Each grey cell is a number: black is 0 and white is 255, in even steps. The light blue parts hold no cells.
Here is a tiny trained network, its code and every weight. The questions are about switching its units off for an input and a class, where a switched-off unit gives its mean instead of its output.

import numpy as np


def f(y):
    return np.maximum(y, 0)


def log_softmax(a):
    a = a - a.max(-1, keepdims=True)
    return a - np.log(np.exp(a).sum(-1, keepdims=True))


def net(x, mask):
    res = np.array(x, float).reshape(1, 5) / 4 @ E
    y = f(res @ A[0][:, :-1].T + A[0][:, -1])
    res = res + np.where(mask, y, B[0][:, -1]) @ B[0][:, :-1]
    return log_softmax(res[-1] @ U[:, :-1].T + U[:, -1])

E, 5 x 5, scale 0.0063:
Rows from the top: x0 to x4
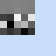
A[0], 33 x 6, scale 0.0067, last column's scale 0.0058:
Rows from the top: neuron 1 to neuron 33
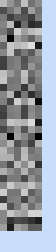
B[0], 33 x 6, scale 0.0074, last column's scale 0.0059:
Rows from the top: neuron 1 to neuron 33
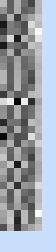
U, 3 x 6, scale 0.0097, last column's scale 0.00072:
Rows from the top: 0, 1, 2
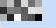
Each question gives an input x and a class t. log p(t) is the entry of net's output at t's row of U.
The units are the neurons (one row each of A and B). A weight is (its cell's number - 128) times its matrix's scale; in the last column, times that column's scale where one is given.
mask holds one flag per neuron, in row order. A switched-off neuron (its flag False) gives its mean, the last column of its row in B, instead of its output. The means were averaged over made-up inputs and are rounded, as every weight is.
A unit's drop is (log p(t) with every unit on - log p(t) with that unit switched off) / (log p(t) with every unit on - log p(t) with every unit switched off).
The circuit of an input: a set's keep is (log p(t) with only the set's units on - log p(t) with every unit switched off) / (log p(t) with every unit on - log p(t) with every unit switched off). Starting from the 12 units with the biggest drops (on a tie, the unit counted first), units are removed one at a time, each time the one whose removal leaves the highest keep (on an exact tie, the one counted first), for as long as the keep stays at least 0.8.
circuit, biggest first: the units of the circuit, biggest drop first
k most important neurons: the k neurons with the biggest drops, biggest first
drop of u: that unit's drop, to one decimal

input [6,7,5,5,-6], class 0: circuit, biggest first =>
neuron 15
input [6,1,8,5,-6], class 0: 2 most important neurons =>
neuron 15; neuron 24
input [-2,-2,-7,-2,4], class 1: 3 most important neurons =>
neuron 4; neuron 14; neuron 31
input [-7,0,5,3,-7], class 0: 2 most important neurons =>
neuron 15; neuron 31
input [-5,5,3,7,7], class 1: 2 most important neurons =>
neuron 20; neuron 31
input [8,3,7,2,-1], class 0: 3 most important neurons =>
neuron 15; neuron 24; neuron 4
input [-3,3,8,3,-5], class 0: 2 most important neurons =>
neuron 15; neuron 24
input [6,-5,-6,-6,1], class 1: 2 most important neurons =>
neuron 4; neuron 14
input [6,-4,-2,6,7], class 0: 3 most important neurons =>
neuron 32; neuron 6; neuron 5
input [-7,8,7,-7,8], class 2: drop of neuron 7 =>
0.0
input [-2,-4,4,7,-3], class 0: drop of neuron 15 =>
0.1
